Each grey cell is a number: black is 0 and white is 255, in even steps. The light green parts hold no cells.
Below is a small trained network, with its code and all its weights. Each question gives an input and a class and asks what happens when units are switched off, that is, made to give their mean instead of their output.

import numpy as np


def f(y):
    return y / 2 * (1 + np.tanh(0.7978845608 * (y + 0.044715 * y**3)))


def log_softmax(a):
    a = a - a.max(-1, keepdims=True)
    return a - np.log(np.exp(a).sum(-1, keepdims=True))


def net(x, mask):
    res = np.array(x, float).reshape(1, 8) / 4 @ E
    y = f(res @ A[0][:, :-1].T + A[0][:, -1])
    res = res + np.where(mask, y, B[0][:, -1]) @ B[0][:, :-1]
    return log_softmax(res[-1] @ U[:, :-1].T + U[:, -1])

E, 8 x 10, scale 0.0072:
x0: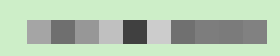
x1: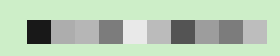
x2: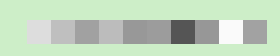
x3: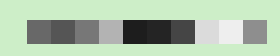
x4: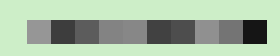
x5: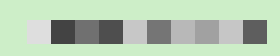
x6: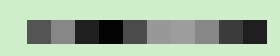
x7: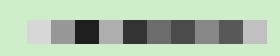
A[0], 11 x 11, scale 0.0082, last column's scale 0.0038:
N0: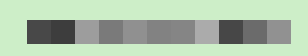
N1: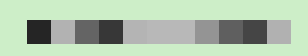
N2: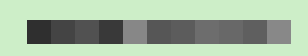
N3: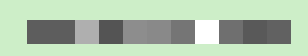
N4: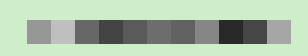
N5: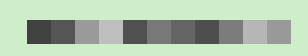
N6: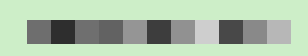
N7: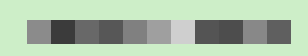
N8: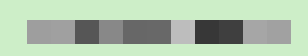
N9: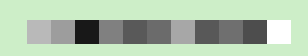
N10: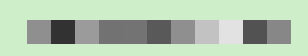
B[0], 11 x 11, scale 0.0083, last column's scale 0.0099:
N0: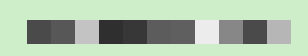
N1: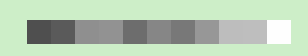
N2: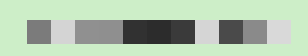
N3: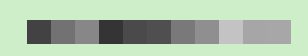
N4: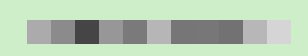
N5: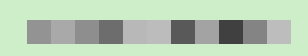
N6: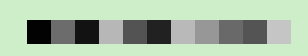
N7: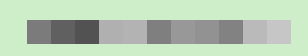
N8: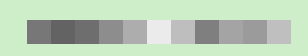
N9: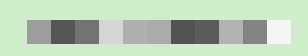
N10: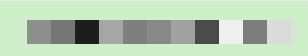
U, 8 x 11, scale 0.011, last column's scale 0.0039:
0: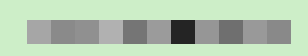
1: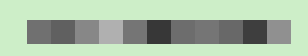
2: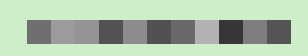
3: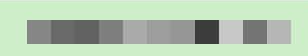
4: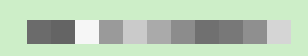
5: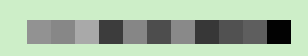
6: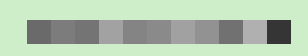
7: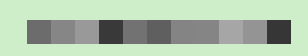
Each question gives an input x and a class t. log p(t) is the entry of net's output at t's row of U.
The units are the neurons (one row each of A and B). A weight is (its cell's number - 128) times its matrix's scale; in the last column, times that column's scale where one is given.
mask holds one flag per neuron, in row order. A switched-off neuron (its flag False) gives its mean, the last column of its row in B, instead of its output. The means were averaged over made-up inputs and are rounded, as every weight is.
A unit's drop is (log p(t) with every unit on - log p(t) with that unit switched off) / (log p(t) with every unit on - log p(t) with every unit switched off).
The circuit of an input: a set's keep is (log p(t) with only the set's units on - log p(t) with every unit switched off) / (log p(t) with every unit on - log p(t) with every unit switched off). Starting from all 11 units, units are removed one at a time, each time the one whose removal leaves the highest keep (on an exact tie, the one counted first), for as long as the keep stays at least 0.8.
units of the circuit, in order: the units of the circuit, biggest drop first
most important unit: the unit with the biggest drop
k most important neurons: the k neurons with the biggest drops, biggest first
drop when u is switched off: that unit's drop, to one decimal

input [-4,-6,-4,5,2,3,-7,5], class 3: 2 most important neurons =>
N10, N2
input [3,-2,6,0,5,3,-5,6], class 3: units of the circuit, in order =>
N2, N10
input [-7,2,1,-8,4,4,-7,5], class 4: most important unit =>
N10
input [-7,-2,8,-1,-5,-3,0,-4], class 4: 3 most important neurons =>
N10, N6, N2
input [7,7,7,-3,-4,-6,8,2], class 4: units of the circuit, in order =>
N2, N10
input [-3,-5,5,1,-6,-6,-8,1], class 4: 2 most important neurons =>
N2, N4
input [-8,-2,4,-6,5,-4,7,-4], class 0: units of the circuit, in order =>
N2, N4, N9
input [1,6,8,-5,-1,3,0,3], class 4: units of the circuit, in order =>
N10, N2
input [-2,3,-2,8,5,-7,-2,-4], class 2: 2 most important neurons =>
N5, N9
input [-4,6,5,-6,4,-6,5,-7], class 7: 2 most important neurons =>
N1, N3
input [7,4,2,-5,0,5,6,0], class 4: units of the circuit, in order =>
N10, N6
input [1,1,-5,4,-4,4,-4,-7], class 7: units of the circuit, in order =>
N9, N3
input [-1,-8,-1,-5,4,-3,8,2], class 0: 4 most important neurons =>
N2, N9, N4, N10
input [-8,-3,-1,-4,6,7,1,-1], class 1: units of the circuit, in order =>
N6
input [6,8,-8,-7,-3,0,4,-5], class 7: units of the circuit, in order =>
N0, N3
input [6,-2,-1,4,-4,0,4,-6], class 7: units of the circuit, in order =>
N9, N3, N4
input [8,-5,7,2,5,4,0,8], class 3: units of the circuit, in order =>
N10, N2
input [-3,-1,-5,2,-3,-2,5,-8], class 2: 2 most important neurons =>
N2, N10
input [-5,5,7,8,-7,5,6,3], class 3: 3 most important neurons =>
N2, N10, N0
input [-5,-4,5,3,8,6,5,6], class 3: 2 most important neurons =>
N10, N9
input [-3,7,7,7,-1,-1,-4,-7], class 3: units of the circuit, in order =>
N10
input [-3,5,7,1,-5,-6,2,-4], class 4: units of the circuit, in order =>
N2, N10
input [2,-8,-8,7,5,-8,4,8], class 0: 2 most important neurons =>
N4, N9
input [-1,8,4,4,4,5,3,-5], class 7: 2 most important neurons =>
N3, N9
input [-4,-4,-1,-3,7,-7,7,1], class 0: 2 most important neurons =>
N4, N2
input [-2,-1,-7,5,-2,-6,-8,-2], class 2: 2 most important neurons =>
N5, N9
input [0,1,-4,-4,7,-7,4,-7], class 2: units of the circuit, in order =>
N2
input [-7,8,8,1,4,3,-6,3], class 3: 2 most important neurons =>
N2, N10
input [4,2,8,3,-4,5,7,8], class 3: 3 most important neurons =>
N2, N5, N0
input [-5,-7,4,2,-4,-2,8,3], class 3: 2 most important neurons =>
N8, N9
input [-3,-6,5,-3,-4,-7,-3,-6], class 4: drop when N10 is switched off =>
0.3
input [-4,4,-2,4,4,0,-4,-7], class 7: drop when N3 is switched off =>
0.6
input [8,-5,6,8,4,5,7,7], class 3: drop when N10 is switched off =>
0.3
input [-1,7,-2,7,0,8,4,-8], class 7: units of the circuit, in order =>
N3
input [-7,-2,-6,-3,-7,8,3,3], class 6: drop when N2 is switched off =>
0.2
